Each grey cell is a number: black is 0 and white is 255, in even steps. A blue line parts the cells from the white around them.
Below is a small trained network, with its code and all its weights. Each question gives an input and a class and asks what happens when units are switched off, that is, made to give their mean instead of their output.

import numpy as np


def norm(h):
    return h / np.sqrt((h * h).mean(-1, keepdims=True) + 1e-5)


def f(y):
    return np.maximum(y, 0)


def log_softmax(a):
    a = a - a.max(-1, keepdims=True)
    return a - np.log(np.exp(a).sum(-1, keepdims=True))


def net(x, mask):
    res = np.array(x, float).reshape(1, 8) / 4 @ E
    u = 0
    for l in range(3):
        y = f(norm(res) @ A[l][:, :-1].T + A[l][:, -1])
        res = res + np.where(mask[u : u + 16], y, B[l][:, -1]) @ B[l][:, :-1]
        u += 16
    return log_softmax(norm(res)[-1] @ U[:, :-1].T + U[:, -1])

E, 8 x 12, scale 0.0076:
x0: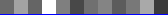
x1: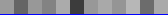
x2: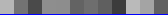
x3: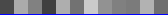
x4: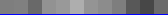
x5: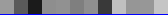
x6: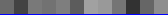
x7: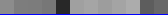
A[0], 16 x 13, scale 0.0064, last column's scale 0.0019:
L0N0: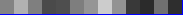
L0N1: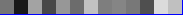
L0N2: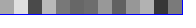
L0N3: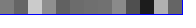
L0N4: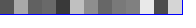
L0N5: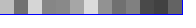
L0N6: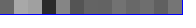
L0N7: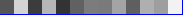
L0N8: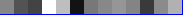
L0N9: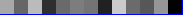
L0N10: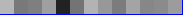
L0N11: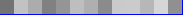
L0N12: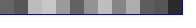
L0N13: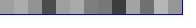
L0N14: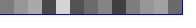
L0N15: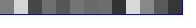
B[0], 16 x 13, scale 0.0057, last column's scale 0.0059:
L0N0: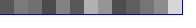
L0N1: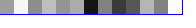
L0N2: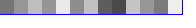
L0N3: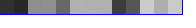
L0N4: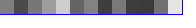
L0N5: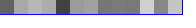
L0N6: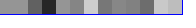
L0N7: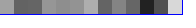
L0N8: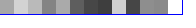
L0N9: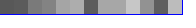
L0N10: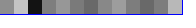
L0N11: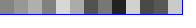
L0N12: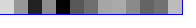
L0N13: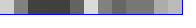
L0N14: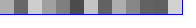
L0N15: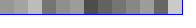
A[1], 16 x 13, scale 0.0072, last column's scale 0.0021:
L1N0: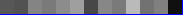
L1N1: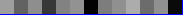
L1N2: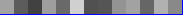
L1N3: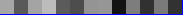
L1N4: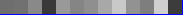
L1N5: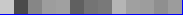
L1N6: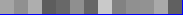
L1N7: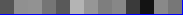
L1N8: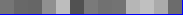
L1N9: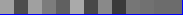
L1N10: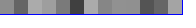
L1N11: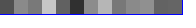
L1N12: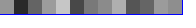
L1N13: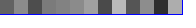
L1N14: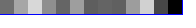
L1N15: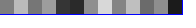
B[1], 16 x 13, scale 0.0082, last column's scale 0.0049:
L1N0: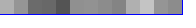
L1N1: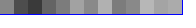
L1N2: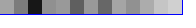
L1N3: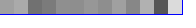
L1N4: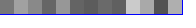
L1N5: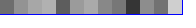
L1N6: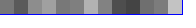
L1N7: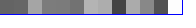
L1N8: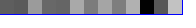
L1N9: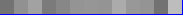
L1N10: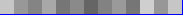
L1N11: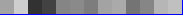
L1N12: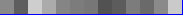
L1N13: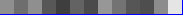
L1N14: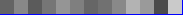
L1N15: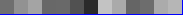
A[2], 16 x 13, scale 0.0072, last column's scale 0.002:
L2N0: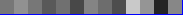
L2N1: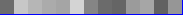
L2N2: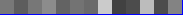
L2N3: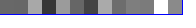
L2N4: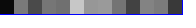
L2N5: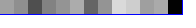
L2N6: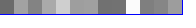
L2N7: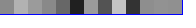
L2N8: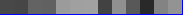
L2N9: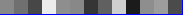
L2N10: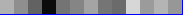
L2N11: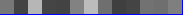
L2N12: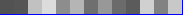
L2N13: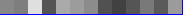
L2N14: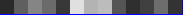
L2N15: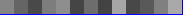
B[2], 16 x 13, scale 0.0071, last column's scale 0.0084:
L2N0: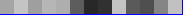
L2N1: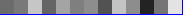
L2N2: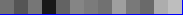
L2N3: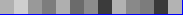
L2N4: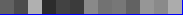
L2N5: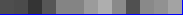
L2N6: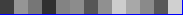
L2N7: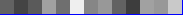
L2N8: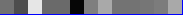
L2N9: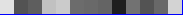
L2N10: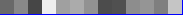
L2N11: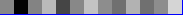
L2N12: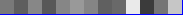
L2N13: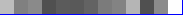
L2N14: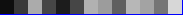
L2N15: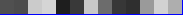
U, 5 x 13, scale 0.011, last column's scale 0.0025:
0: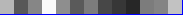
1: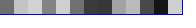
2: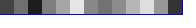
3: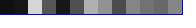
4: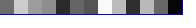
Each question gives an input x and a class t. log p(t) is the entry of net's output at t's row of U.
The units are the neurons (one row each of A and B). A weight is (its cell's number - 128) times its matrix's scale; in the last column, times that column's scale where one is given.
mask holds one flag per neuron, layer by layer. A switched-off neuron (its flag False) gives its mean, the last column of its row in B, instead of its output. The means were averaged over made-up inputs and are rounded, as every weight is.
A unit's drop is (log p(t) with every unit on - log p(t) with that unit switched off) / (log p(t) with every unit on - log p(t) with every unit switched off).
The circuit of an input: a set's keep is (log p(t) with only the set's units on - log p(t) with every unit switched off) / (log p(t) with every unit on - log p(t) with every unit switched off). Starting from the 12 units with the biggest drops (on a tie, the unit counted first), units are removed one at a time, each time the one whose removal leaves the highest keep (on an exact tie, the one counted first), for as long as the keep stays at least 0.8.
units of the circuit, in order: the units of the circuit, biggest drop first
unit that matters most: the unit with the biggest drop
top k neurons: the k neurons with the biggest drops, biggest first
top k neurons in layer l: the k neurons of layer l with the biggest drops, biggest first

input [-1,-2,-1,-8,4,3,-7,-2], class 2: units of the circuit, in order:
(L0N4; L1N1; L2N5)
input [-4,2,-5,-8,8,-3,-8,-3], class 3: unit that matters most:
L0N3
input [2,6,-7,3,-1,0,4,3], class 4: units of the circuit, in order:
(L0N12; L1N11; L1N15; L2N11)
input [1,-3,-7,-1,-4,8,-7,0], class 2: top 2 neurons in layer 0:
(L0N11; L0N8)
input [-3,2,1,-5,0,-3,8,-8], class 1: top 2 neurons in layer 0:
(L0N1; L0N3)
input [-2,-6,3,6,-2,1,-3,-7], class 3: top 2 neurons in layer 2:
(L2N8; L2N9)
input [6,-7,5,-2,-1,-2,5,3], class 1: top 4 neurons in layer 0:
(L0N2; L0N15; L0N12; L0N13)
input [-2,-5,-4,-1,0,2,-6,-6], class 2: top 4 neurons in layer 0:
(L0N11; L0N8; L0N9; L0N2)
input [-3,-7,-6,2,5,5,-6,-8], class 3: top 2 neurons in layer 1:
(L1N7; L1N10)
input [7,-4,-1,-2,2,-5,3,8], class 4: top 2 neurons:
(L1N11; L1N3)
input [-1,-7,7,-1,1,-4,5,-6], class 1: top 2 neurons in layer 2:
(L2N14; L2N0)
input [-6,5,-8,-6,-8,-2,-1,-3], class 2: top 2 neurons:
(L1N1; L0N9)
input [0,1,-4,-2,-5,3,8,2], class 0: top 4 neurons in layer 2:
(L2N9; L2N6; L2N3; L2N8)
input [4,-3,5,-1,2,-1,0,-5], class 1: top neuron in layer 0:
(L0N2)
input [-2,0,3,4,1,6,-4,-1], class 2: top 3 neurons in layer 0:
(L0N11; L0N2; L0N0)
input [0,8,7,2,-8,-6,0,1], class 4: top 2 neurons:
(L1N15; L0N12)
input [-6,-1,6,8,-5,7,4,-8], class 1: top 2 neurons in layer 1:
(L1N8; L1N4)
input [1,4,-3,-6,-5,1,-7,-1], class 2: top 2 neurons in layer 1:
(L1N1; L1N2)
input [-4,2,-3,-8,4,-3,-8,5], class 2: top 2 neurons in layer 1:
(L1N2; L1N0)
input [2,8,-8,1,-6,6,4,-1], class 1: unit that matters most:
L0N11
